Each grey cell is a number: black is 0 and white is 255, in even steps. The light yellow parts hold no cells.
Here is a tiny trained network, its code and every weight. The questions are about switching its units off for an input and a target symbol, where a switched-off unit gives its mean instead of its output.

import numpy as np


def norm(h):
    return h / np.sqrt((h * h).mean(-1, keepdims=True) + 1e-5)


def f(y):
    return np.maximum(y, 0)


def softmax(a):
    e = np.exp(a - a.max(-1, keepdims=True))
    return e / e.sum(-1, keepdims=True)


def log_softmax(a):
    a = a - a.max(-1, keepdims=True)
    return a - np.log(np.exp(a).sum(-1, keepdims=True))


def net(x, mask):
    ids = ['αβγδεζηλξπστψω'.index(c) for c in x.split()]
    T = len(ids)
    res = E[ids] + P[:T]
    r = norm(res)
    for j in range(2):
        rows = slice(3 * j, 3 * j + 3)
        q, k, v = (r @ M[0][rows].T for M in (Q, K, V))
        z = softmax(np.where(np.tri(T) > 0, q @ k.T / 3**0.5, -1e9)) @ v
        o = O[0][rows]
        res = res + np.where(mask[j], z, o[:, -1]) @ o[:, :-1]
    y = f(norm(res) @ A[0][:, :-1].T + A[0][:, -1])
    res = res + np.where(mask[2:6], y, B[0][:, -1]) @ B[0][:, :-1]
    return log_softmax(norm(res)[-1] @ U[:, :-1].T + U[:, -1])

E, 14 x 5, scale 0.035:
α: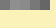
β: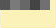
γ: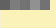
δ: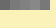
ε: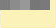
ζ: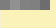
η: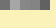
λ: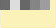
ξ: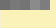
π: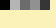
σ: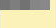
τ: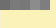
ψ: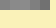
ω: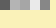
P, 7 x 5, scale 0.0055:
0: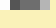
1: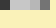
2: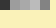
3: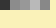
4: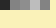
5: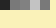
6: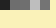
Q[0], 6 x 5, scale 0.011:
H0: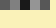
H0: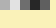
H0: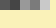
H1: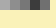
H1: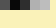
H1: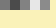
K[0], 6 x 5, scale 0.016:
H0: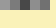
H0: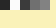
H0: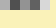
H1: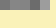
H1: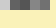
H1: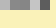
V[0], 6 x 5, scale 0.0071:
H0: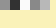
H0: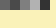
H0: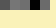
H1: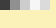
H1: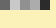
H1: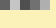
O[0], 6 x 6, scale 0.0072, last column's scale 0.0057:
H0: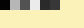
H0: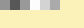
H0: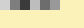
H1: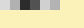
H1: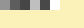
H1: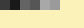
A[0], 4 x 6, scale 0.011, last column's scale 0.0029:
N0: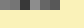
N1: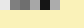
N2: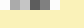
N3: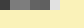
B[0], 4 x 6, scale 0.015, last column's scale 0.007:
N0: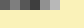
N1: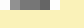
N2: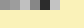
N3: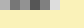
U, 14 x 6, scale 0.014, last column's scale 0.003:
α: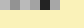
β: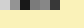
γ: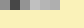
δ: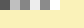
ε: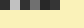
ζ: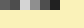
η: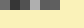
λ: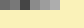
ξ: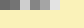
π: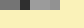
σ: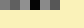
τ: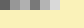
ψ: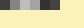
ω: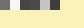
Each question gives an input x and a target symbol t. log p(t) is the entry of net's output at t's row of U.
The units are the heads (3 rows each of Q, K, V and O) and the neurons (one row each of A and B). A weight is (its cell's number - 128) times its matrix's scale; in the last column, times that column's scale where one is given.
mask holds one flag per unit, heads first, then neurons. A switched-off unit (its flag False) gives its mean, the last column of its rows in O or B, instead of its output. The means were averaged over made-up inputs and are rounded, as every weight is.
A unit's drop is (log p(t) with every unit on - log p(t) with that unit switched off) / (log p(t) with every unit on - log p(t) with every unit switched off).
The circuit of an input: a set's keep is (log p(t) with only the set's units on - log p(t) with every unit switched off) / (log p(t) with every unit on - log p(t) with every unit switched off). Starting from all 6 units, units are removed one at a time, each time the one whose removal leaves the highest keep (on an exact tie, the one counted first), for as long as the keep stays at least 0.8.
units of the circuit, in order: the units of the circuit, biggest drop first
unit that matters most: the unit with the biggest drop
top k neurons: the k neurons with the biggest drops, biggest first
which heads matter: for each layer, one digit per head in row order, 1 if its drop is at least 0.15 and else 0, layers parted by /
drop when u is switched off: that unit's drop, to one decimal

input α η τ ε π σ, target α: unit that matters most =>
H1
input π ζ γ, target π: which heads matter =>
11
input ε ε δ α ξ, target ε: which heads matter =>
10
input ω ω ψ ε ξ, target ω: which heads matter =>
11
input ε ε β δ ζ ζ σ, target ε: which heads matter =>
10
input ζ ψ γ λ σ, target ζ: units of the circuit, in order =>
(H1 N1)
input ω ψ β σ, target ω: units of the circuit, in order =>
(H1 H0 N1)
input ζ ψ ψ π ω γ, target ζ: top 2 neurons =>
(N1 N3)
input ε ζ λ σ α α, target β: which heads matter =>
01
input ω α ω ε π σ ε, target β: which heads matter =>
11
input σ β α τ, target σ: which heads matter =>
10
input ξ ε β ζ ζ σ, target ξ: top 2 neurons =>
(N1 N0)
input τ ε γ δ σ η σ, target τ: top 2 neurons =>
(N1 N0)
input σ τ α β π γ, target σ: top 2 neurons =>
(N3 N2)
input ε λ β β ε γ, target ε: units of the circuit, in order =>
(H0)
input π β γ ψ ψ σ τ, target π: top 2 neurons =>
(N1 N3)
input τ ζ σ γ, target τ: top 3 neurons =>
(N1 N2 N3)
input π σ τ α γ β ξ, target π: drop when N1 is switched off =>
0.4
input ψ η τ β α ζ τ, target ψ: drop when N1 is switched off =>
0.3
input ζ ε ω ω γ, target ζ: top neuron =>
(N1)
